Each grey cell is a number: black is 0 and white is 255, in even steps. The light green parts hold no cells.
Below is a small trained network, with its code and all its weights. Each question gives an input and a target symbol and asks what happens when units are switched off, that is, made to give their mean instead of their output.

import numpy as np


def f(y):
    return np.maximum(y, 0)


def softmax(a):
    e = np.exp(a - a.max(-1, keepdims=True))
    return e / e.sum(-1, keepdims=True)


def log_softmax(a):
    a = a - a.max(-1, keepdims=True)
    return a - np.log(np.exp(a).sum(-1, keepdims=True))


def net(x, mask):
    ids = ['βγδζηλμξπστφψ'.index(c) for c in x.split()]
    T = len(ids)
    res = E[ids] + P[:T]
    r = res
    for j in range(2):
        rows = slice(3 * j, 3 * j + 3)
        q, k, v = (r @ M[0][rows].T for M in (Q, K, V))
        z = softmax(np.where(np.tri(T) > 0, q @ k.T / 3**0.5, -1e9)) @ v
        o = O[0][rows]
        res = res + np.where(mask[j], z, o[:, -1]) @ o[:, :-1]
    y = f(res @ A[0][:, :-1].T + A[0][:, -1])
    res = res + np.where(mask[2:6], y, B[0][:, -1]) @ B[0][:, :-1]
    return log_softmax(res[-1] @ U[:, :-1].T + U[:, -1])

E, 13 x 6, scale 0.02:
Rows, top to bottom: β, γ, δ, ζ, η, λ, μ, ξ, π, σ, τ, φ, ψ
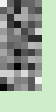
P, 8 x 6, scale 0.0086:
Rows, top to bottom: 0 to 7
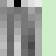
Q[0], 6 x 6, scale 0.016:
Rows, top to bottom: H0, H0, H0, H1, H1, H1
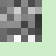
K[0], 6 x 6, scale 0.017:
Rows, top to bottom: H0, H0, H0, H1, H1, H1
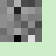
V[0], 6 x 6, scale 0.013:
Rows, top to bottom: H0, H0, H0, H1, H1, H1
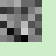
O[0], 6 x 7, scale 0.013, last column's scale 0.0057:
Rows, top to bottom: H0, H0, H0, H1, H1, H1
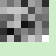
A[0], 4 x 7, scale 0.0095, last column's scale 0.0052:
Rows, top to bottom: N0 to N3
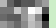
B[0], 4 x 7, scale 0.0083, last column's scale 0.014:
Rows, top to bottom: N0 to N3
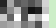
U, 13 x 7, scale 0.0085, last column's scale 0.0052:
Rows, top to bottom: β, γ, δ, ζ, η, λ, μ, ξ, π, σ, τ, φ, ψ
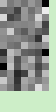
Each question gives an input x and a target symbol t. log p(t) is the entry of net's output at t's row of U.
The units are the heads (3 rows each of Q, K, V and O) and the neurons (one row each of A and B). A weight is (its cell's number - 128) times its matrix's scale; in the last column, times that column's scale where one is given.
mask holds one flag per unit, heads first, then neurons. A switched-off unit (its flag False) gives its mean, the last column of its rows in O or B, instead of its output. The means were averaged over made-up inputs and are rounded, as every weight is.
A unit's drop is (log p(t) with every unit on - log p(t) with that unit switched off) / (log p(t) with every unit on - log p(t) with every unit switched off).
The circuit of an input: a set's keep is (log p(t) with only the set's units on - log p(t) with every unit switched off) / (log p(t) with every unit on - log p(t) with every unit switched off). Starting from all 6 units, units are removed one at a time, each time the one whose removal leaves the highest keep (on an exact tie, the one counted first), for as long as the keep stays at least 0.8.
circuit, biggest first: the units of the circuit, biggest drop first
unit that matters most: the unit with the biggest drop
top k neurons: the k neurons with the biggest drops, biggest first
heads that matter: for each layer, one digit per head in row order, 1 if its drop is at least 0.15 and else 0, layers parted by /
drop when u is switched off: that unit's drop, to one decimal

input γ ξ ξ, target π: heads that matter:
01
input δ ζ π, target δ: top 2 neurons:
[N2; N0]
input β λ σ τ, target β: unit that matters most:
N2
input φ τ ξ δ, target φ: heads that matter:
11
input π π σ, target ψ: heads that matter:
11
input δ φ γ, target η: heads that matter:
01
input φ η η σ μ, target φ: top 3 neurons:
[N1; N0; N2]
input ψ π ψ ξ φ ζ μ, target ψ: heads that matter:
11
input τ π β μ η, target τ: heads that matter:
10
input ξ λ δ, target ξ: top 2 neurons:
[N1; N2]
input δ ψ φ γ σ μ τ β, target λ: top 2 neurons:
[N0; N2]
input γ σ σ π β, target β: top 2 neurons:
[N2; N3]
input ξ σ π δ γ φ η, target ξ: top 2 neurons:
[N1; N3]
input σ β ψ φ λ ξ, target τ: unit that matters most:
H0
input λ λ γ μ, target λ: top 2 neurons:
[N1; N3]
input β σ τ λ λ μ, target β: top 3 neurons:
[N2; N1; N0]
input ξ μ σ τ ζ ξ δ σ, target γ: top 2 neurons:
[N0; N2]
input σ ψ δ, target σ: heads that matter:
11
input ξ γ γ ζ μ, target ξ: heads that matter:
01
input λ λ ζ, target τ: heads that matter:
10
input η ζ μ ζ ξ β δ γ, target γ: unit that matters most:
H1
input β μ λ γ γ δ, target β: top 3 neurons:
[N2; N1; N0]
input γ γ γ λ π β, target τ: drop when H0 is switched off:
0.7
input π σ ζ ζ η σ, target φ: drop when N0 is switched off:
0.0
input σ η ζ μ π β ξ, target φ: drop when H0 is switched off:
0.1
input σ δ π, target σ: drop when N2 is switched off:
-0.1
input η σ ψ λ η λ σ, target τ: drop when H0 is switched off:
1.0
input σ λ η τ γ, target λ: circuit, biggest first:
[H1]
